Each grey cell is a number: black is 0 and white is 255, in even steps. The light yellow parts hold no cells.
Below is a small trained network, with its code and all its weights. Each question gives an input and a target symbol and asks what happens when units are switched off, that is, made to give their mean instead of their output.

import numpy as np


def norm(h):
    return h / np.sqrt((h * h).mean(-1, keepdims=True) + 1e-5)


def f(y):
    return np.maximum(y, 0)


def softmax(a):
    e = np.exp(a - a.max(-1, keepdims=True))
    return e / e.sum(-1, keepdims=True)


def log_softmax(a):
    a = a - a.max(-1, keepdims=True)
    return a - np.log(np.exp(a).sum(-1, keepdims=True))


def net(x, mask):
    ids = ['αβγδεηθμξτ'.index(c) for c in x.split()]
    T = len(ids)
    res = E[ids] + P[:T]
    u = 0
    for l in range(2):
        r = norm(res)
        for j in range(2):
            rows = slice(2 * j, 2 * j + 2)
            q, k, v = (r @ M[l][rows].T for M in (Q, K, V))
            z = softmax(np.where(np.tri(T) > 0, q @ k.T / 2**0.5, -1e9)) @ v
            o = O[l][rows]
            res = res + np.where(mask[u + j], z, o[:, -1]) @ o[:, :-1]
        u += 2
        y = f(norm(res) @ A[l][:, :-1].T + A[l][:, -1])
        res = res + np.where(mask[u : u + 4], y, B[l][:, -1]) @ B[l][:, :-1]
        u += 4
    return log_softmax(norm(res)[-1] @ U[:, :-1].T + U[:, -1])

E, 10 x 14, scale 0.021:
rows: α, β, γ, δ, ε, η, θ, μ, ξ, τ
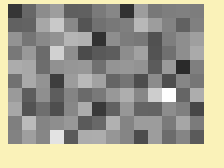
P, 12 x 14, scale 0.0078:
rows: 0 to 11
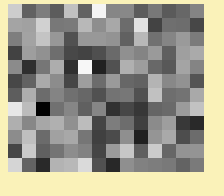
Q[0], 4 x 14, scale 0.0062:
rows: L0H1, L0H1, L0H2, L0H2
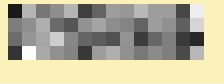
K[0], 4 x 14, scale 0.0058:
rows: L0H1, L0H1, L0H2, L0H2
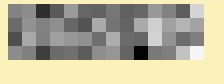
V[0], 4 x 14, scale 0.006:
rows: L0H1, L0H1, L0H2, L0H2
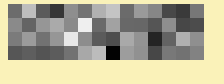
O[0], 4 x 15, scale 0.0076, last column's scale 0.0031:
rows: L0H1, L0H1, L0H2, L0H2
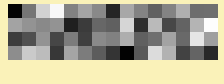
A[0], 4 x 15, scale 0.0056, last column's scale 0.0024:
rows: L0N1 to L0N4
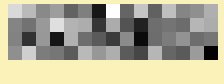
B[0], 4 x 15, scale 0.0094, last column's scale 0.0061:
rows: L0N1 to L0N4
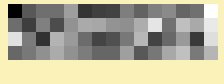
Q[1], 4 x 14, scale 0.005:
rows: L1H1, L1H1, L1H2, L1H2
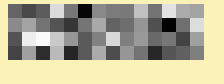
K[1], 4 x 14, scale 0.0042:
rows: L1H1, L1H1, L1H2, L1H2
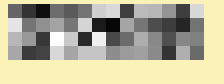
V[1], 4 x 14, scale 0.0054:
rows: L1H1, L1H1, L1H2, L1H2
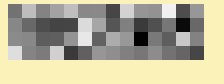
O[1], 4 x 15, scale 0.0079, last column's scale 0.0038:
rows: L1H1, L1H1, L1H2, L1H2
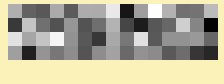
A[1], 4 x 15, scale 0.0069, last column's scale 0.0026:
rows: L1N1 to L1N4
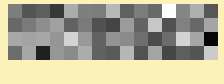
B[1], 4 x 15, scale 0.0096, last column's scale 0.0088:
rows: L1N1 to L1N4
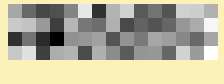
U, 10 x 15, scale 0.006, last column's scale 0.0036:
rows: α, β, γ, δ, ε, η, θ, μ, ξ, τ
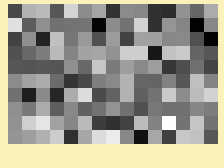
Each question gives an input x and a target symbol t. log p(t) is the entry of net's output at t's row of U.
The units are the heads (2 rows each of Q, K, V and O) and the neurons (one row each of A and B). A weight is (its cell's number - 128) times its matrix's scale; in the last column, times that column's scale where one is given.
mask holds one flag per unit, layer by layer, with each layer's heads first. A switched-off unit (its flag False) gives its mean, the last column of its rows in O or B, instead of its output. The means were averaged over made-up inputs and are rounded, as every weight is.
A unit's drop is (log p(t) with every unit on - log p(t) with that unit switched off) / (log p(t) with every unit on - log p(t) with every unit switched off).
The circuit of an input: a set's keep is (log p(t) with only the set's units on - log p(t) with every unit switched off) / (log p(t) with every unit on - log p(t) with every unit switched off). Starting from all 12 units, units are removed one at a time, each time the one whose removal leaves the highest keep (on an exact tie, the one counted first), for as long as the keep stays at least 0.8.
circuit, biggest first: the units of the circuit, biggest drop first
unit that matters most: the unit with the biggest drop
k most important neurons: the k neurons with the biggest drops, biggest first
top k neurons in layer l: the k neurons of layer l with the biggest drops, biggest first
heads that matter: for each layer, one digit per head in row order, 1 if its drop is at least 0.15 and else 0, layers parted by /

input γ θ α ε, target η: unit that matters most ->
L0H2
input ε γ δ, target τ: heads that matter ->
00 / 10
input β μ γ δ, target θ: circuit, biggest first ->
L0H2, L0H1, L1N4
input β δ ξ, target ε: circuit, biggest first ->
L1H2, L1H1
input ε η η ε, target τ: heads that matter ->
10 / 10
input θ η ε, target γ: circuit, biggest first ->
L1H1, L0N1
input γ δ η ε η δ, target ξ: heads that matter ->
00 / 01
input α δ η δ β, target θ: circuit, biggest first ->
L0N3, L1N4
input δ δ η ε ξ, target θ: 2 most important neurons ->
L0N3, L1N4
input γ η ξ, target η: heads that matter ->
11 / 00
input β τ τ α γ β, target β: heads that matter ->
11 / 10
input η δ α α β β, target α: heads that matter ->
01 / 11
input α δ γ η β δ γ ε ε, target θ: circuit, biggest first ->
L0H2, L0N2
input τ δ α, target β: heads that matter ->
00 / 01
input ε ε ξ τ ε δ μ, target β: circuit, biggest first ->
L0N3
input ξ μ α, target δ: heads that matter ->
11 / 00
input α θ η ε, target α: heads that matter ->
01 / 01
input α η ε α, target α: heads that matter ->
01 / 11
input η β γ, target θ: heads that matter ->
00 / 00
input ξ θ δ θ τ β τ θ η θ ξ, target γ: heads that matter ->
11 / 10
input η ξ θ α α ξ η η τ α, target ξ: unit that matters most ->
L0H1
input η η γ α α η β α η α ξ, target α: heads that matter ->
00 / 10
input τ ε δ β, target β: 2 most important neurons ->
L0N2, L1N4
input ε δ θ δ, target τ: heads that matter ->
00 / 11
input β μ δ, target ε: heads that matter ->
00 / 01
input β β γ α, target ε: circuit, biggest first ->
L1H2, L0N1, L1H1
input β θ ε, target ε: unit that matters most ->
L1H2
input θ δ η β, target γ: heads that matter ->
11 / 11
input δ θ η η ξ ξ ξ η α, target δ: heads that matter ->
01 / 00
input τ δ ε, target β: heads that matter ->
01 / 01
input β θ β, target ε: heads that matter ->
00 / 01
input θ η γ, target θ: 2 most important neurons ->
L0N2, L1N4
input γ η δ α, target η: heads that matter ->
01 / 00
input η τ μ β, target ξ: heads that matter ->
11 / 00
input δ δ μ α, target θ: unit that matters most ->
L0H1
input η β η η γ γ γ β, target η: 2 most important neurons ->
L0N3, L1N4
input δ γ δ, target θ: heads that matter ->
11 / 00
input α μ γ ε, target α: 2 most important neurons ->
L0N1, L1N1
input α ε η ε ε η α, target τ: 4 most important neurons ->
L0N1, L0N3, L0N4, L1N3
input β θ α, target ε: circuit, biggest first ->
L1H2
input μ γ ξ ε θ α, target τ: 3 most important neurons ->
L0N1, L0N3, L1N3
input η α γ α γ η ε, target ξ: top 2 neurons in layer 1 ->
L1N1, L1N3
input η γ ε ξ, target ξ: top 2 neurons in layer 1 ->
L1N4, L1N1
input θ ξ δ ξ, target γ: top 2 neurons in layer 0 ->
L0N2, L0N1
